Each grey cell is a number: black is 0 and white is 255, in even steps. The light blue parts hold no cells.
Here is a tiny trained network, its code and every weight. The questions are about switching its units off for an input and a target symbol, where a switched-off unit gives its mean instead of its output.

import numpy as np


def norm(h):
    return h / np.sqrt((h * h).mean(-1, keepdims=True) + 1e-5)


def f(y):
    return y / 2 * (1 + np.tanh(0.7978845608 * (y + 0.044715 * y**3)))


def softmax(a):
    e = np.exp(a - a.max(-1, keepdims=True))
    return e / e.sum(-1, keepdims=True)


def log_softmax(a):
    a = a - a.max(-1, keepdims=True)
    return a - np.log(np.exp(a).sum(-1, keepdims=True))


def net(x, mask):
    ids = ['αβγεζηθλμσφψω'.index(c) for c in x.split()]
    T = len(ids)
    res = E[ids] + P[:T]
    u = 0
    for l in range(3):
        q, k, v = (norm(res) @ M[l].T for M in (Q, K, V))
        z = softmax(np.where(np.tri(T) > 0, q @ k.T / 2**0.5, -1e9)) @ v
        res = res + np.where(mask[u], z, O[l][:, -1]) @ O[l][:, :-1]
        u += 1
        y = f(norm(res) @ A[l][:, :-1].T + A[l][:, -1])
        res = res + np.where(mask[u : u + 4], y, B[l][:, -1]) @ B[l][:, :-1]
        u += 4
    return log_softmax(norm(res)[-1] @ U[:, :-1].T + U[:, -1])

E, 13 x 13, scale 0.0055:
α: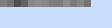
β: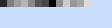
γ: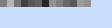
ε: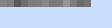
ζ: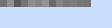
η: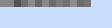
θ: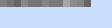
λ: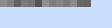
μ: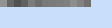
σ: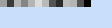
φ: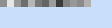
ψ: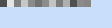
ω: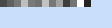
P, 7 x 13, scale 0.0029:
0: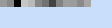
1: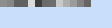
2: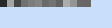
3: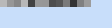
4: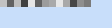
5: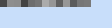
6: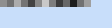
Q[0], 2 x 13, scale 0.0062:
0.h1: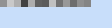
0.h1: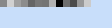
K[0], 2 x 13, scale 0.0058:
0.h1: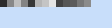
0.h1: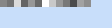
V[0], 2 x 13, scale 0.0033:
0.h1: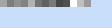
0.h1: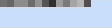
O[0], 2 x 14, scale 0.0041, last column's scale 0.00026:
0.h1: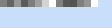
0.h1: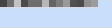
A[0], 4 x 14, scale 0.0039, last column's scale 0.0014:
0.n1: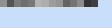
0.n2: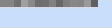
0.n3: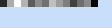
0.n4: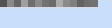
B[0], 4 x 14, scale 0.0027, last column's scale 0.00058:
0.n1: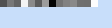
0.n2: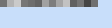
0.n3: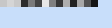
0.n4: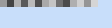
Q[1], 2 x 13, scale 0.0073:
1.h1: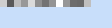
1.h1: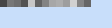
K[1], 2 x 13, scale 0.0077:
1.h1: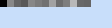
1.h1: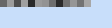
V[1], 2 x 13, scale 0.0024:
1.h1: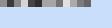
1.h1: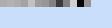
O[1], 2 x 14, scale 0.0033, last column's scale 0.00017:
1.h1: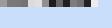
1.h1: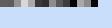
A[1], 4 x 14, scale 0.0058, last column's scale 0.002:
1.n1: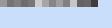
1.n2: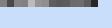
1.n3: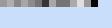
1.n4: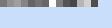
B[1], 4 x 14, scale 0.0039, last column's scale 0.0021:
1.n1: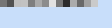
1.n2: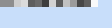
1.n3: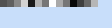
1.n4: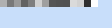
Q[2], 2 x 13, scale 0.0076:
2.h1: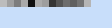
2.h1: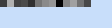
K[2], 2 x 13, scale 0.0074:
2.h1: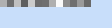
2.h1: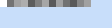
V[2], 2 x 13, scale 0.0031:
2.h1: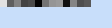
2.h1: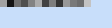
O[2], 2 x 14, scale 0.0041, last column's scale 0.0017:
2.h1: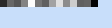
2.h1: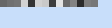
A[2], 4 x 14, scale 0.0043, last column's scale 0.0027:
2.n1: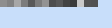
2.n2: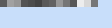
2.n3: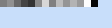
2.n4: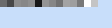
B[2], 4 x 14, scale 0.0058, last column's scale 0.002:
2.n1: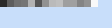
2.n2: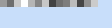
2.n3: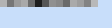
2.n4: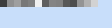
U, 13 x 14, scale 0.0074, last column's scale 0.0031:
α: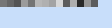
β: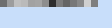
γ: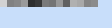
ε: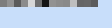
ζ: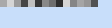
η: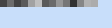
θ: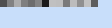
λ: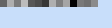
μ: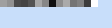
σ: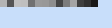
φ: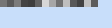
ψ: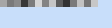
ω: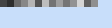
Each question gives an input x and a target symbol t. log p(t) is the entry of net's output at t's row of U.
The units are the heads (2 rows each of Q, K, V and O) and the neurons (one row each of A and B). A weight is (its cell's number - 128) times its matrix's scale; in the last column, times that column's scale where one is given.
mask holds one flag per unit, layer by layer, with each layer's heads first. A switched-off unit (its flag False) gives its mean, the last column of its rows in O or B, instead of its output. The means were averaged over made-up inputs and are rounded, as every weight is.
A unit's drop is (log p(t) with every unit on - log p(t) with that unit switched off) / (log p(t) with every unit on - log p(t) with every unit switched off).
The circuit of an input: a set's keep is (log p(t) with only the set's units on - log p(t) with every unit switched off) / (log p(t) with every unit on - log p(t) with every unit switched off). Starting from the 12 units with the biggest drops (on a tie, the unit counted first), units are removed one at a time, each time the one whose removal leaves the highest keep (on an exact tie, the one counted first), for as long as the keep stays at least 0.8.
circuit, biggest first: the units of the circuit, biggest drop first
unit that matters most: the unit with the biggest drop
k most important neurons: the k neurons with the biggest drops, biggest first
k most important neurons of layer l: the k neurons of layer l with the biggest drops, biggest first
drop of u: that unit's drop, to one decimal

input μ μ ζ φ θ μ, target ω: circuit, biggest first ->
(1.h1, 1.n4, 2.n1)
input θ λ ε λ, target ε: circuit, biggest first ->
(2.h1)
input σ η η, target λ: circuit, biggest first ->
(1.h1, 1.n4)
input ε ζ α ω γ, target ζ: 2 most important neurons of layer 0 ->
(0.n3, 0.n1)
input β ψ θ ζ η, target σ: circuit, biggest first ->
(1.h1, 1.n2)
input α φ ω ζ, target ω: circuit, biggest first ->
(1.h1, 2.n1, 1.n4)
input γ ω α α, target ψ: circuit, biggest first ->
(1.h1, 1.n1, 2.h1, 2.n2)
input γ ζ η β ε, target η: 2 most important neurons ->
(2.n4, 1.n4)
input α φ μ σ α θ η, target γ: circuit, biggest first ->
(1.h1, 2.n3, 1.n2)
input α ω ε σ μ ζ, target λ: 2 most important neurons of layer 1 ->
(1.n2, 1.n4)
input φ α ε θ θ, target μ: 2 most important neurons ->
(2.n1, 2.n2)
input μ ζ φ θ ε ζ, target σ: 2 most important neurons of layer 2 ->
(2.n4, 2.n1)
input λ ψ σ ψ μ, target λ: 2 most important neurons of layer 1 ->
(1.n2, 1.n4)
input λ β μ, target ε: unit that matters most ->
1.h1
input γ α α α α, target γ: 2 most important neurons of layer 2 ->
(2.n3, 2.n1)
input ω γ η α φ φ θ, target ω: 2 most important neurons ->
(1.n4, 2.n1)
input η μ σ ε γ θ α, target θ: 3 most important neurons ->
(2.n3, 2.n4, 1.n4)
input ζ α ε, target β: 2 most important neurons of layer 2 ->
(2.n2, 2.n4)
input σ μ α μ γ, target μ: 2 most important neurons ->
(1.n4, 1.n1)
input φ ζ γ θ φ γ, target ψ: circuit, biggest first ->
(1.n4)
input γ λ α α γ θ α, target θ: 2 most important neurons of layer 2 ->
(2.n3, 2.n4)
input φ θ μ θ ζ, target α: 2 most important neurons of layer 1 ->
(1.n1, 1.n4)
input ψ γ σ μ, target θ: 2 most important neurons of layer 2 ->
(2.n4, 2.n3)
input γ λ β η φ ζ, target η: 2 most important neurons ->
(1.n4, 2.n4)
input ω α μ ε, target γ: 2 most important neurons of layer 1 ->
(1.n2, 1.n3)
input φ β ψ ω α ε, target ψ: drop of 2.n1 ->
0.1
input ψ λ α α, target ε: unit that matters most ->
2.h1
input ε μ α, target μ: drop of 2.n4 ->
0.2
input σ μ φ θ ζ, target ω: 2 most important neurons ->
(1.n4, 2.n1)
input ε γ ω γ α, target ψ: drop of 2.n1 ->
0.2
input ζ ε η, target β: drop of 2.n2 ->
0.5
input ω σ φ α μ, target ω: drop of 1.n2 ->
0.1
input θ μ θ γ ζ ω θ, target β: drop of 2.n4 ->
0.4
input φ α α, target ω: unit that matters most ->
1.h1
